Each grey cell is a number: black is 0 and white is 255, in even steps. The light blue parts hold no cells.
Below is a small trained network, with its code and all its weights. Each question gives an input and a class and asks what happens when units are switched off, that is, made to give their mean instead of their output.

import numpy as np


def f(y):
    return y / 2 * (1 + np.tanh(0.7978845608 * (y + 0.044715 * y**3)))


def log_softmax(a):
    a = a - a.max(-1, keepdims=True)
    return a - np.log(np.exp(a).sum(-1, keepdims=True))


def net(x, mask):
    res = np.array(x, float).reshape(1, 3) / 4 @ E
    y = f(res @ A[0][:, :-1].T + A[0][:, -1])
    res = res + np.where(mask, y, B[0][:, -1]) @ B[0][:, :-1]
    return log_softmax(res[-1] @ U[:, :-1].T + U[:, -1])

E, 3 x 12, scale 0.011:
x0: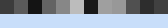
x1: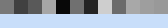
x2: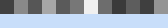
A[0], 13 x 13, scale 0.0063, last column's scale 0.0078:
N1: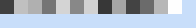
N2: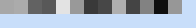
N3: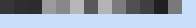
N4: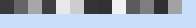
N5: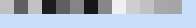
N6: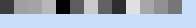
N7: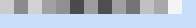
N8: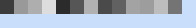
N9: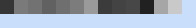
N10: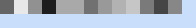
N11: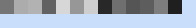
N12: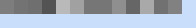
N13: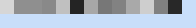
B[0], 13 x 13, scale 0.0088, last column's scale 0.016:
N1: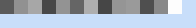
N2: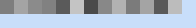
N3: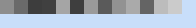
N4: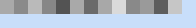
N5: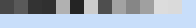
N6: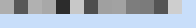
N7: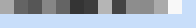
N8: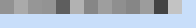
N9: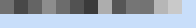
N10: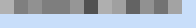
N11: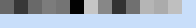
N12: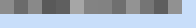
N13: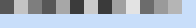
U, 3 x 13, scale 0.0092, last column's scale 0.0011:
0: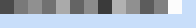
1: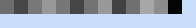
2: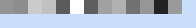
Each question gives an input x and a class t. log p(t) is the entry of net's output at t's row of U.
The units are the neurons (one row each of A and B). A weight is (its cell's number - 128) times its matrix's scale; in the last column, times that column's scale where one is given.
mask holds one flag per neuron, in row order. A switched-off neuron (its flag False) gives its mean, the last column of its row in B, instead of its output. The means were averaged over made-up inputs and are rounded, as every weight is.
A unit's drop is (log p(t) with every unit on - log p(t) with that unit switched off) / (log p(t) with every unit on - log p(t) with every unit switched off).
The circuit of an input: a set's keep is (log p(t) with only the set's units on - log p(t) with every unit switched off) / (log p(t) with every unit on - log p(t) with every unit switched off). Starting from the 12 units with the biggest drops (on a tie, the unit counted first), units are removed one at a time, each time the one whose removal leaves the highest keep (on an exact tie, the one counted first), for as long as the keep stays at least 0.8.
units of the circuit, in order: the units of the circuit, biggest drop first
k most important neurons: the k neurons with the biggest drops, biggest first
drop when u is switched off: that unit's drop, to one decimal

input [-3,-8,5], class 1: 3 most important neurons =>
(N11, N9, N7)
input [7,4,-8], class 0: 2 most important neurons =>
(N5, N3)
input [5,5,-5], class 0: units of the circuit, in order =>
(N7)
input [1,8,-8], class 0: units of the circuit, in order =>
(N5, N7)
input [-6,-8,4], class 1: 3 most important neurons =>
(N11, N7, N9)
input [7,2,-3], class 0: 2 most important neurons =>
(N3, N6)
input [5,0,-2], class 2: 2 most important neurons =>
(N4, N1)
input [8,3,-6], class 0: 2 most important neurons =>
(N3, N5)
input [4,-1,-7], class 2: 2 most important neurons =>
(N4, N2)
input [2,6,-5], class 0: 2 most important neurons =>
(N7, N5)
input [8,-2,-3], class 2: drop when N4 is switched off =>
0.2
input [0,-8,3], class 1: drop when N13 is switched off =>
0.4
